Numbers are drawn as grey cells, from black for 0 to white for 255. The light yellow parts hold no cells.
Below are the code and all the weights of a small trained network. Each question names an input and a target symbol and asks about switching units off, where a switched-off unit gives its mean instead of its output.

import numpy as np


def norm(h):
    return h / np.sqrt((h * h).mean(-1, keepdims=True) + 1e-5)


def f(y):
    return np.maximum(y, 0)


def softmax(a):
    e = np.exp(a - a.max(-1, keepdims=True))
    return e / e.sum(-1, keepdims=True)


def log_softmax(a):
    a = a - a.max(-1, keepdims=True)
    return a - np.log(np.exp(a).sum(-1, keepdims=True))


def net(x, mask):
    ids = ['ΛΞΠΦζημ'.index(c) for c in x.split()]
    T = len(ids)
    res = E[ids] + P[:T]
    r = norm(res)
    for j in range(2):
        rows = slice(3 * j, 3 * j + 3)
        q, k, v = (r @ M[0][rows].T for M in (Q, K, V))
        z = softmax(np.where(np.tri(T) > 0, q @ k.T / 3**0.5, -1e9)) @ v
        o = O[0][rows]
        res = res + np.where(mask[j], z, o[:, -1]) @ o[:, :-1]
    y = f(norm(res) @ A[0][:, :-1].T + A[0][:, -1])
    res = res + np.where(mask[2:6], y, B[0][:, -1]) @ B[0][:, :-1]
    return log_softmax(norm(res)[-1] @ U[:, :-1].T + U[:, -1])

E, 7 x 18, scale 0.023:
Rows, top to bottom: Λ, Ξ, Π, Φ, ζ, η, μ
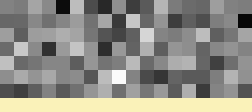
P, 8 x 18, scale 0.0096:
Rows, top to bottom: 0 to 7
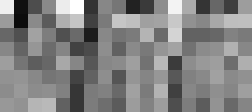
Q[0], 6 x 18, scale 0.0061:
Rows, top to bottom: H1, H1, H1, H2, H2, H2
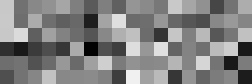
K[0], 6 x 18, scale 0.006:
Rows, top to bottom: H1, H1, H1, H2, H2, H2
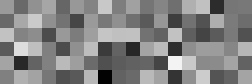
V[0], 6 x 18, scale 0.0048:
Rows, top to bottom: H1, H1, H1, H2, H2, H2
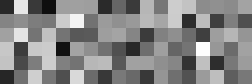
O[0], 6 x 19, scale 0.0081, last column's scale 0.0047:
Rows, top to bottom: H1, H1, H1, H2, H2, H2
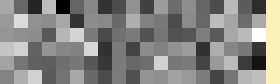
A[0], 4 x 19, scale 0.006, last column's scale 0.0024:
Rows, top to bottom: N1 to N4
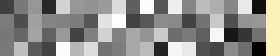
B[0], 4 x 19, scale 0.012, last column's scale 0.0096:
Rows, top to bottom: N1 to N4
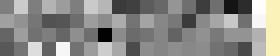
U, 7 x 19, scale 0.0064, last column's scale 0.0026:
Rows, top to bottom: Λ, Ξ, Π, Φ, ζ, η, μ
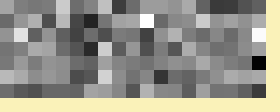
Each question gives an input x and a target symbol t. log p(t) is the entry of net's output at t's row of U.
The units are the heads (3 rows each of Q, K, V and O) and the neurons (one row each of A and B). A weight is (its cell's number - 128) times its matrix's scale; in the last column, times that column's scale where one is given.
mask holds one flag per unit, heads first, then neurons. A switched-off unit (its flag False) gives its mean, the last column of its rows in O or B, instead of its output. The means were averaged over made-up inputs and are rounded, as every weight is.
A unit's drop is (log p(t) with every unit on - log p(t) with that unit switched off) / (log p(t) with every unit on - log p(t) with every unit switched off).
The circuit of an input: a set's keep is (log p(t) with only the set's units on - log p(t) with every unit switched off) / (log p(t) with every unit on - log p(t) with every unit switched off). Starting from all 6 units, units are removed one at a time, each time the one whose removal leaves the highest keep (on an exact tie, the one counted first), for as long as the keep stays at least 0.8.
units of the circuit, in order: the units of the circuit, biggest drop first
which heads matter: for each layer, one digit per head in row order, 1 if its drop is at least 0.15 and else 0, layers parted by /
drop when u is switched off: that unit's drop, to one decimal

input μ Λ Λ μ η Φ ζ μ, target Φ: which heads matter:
11
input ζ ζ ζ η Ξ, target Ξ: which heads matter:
10
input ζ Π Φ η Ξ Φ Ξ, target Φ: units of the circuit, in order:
[H2 H1 N1]
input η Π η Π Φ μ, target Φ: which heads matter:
01
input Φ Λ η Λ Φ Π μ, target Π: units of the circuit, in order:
[H2 N3]
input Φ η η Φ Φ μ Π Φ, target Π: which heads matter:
10
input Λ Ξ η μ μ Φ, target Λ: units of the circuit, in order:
[N1 N4]
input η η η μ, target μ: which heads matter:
11
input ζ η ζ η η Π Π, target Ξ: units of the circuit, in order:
[H2 N1]
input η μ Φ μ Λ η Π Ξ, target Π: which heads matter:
01
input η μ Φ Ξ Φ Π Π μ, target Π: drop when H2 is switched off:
0.2
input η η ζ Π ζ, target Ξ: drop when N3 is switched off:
0.1
